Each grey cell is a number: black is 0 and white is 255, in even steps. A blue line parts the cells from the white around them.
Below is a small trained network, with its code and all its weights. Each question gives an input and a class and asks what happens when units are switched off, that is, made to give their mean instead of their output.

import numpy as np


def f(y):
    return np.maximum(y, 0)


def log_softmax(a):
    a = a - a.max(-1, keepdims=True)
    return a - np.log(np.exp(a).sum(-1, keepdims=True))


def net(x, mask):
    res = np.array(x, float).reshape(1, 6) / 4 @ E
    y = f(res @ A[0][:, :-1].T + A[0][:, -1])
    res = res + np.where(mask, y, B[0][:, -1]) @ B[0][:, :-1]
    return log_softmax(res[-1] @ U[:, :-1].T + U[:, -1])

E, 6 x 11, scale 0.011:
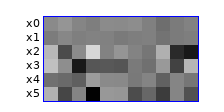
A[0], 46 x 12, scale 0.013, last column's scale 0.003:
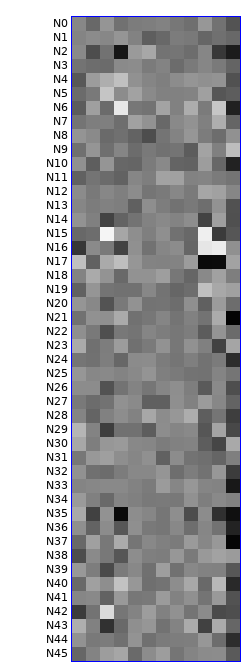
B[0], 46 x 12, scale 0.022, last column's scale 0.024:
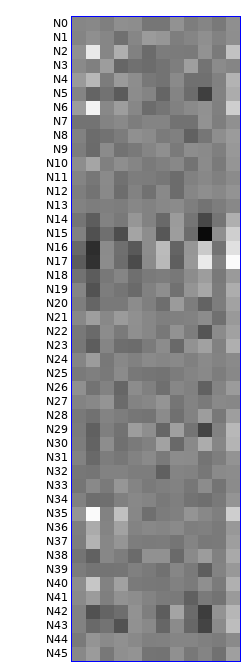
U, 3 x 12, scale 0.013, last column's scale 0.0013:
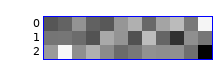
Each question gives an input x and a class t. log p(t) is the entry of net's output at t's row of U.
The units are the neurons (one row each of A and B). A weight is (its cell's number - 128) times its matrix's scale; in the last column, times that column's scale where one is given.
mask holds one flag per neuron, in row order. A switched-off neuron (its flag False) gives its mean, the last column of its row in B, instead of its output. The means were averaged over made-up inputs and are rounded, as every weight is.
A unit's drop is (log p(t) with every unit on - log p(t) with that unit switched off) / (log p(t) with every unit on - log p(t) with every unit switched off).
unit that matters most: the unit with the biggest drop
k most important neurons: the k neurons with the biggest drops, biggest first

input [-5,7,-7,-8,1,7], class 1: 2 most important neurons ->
[N15; N17]
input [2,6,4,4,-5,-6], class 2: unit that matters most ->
N6
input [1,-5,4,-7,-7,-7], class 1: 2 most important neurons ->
[N15; N42]
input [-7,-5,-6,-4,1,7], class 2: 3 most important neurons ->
[N35; N2; N17]
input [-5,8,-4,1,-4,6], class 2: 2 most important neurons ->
[N35; N17]
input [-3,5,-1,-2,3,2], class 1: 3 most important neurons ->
[N17; N6; N40]
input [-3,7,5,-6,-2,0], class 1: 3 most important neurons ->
[N15; N16; N42]
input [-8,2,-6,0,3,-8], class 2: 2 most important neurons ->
[N6; N17]
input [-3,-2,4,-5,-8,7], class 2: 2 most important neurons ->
[N35; N2]
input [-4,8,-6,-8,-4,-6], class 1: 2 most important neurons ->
[N15; N17]
